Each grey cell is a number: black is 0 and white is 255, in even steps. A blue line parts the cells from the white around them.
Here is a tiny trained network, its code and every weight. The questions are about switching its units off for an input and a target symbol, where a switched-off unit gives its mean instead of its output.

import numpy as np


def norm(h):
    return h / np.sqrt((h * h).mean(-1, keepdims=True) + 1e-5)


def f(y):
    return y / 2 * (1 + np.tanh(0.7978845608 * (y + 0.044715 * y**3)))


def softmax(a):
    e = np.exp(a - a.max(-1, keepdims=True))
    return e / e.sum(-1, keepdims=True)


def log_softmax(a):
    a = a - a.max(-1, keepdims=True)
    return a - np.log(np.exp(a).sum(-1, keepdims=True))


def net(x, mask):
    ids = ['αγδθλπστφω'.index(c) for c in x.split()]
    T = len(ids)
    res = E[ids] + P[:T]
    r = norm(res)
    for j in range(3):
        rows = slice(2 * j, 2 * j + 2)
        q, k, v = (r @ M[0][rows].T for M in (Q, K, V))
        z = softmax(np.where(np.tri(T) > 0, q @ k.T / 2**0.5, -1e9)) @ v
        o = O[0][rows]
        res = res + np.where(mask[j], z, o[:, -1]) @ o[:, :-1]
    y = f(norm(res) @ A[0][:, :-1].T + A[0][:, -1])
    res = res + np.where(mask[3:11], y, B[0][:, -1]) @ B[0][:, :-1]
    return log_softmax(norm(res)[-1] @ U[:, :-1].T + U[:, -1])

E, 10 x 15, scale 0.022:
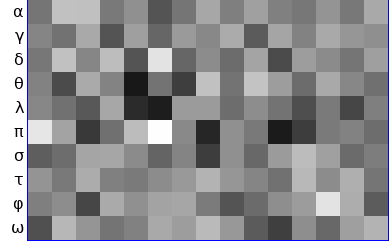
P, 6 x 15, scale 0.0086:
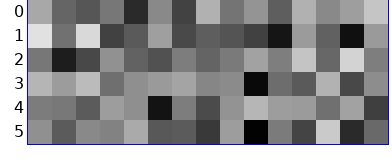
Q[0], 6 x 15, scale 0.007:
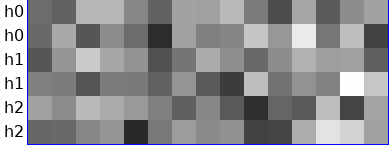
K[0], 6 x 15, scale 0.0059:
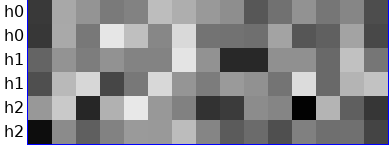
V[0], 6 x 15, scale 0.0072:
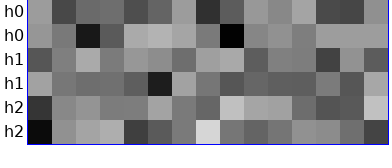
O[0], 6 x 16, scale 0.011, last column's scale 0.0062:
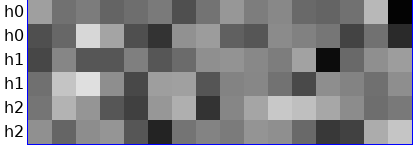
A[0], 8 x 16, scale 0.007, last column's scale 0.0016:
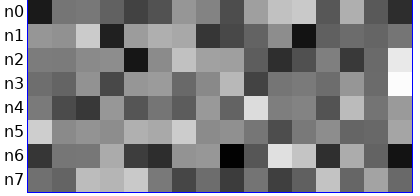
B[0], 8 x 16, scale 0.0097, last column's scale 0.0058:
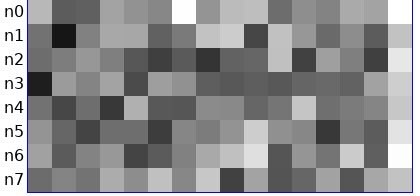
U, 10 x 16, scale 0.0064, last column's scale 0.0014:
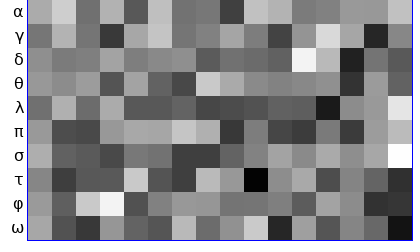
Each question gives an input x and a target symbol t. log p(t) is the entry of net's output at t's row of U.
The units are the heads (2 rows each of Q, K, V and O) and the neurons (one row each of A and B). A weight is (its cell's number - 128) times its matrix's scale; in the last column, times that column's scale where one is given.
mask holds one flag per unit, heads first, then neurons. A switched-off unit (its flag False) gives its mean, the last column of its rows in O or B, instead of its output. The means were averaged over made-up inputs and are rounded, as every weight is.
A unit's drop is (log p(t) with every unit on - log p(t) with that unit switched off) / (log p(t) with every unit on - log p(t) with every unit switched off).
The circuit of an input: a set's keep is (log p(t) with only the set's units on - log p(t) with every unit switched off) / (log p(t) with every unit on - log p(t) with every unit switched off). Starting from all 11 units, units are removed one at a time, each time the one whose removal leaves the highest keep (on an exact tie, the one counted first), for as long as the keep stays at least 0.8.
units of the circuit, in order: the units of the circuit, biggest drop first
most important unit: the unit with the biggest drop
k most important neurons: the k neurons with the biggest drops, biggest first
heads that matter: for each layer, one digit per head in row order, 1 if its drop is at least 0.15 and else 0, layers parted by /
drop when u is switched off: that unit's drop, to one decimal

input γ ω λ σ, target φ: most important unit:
h1
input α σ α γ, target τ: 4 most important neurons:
[n1 n0 n6 n5]
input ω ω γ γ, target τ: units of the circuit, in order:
[n1 n0]
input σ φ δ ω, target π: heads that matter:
011
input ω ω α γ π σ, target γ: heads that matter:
001
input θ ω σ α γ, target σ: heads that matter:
100
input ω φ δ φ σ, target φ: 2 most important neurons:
[n5 n4]
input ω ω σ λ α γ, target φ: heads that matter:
010
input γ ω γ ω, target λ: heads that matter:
000
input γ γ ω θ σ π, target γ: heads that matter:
001
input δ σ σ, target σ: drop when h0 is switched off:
1.1
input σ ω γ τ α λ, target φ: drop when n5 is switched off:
0.0
